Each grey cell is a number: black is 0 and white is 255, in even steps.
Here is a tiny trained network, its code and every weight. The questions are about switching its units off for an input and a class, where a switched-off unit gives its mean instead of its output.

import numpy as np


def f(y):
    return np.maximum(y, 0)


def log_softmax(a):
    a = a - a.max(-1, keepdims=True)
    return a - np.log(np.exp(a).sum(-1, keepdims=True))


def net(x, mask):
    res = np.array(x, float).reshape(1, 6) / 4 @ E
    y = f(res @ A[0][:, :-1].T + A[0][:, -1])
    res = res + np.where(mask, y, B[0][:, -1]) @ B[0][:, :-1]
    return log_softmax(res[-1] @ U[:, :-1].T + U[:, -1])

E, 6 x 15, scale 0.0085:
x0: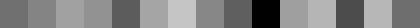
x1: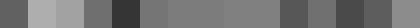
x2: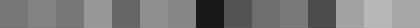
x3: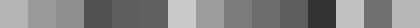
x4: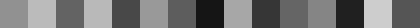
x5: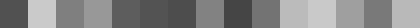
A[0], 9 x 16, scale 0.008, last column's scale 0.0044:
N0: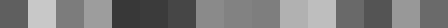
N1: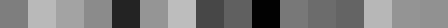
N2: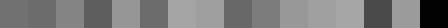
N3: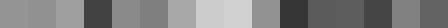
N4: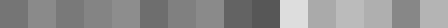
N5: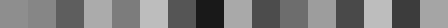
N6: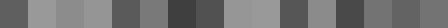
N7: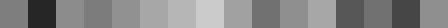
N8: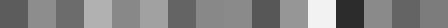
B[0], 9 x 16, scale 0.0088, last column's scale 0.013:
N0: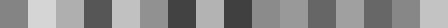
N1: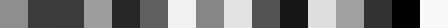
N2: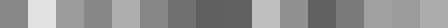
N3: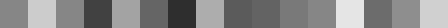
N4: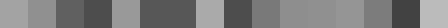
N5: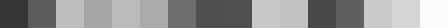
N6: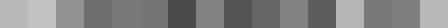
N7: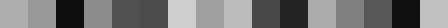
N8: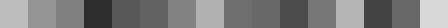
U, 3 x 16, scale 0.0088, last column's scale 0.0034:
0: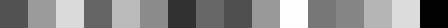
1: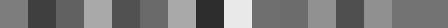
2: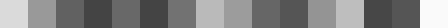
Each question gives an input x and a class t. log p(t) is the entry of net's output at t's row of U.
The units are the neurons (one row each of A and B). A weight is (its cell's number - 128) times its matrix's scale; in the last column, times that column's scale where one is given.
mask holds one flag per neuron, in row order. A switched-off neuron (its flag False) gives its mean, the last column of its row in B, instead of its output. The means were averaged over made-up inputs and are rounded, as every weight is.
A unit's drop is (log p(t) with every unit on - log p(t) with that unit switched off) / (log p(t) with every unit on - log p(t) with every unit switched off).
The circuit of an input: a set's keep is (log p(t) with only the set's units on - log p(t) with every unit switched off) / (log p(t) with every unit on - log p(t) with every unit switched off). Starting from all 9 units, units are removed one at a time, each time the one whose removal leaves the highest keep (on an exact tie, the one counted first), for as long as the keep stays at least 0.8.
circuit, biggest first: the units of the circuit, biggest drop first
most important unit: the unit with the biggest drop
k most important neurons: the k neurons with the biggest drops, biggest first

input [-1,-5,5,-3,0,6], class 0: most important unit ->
N1
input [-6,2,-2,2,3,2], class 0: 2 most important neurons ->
(N1 N7)
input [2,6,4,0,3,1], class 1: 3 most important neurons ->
(N1 N3 N5)
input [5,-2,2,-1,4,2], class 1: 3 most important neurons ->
(N5 N1 N3)
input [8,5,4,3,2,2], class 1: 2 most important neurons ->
(N3 N1)
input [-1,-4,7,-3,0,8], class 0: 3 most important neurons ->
(N7 N1 N0)
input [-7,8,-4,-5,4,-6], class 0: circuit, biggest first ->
(N1 N5)
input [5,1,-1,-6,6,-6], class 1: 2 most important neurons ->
(N5 N3)
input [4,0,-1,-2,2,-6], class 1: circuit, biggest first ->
(N5 N0)
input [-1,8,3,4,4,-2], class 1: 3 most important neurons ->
(N8 N0 N4)
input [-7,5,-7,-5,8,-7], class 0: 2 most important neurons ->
(N5 N1)
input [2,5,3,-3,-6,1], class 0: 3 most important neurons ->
(N1 N7 N8)
